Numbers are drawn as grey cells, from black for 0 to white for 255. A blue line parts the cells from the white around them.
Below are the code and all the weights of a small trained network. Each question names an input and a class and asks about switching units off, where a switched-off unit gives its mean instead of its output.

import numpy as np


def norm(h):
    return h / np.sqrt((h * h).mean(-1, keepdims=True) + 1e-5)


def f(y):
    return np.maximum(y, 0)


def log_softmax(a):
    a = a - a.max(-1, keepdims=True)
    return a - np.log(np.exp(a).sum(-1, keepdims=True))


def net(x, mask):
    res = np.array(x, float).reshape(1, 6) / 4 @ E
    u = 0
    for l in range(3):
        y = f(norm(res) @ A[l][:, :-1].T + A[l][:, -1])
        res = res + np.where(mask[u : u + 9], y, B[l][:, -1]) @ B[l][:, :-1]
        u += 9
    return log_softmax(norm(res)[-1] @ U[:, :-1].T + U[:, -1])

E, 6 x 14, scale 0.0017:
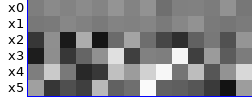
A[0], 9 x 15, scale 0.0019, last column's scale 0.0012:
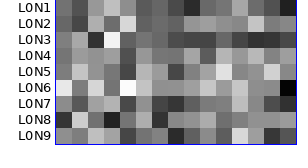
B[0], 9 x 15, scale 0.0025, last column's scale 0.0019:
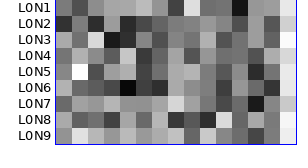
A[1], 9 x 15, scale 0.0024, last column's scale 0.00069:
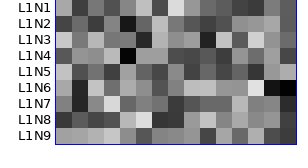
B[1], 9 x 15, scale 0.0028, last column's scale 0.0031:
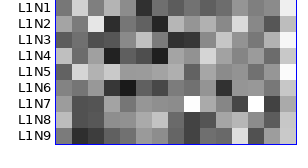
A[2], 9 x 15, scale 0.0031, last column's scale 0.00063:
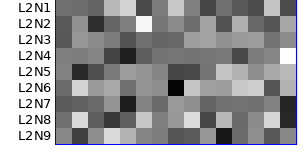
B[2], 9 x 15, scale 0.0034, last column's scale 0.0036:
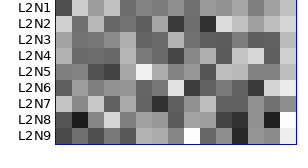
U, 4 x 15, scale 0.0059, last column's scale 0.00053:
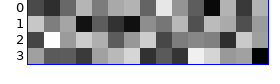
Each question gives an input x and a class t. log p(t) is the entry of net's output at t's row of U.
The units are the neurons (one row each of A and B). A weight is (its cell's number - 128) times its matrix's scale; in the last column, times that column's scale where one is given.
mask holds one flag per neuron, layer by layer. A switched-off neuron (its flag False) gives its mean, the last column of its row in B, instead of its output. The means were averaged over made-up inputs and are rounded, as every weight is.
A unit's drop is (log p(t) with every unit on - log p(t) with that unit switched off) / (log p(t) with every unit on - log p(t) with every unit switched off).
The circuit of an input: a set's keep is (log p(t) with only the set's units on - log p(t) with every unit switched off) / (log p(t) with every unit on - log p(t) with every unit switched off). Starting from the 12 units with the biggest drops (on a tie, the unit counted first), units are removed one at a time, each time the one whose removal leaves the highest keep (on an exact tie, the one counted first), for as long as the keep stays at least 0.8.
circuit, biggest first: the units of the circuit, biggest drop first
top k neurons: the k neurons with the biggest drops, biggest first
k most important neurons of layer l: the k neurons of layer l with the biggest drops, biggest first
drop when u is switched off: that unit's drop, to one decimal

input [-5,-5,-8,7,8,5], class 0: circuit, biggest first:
[L2N8]
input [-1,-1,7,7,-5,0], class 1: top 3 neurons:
[L1N4 L0N3 L1N2]
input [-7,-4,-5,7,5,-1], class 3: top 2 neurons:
[L1N8 L2N2]
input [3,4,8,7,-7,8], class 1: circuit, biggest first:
[L0N3 L1N2]
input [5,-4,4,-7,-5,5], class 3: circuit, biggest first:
[L1N3 L2N5 L0N5]
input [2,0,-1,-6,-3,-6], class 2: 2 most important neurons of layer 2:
[L2N6 L2N2]
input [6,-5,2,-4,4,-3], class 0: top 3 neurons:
[L2N8 L0N5 L0N8]
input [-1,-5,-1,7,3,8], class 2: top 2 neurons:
[L1N1 L1N3]
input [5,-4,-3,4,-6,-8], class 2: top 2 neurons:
[L2N6 L0N9]
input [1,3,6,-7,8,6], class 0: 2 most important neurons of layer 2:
[L2N8 L2N6]
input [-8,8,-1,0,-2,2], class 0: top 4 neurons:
[L2N9 L0N5 L0N9 L0N4]
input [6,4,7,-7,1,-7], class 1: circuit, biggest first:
[L1N4 L1N2]
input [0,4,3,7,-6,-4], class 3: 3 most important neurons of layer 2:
[L2N2 L2N8 L2N6]
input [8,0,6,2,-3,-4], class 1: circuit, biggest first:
[L1N4]
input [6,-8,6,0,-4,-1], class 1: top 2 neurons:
[L1N4 L0N3]
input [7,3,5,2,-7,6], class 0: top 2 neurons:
[L2N9 L1N7]
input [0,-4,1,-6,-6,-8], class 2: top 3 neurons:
[L2N6 L0N9 L2N8]
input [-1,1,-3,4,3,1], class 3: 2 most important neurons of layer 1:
[L1N8 L1N4]
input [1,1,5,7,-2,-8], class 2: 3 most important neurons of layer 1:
[L1N3 L1N9 L1N6]
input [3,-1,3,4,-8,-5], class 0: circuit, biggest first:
[L2N9]
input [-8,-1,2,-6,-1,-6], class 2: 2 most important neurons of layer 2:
[L2N6 L2N2]
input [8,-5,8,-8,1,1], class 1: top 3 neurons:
[L1N2 L1N4 L0N8]
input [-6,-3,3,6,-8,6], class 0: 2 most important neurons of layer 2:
[L2N9 L2N6]
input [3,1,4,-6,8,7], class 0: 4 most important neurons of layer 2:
[L2N8 L2N6 L2N4 L2N2]
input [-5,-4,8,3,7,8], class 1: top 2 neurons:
[L1N2 L2N7]
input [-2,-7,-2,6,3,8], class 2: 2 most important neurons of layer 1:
[L1N1 L1N3]
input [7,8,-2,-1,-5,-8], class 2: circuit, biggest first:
[L2N6]
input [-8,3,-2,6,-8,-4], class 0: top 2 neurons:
[L2N9 L1N3]
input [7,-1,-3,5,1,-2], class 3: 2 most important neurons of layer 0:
[L0N3 L0N8]
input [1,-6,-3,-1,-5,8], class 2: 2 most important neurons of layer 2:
[L2N1 L2N8]
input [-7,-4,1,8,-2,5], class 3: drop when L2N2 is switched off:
0.2
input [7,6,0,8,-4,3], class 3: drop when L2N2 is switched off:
0.1
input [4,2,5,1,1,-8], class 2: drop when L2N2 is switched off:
0.0
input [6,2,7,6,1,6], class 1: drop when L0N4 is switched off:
0.1
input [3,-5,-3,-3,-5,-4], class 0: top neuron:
[L2N9]
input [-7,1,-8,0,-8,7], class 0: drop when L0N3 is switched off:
0.2
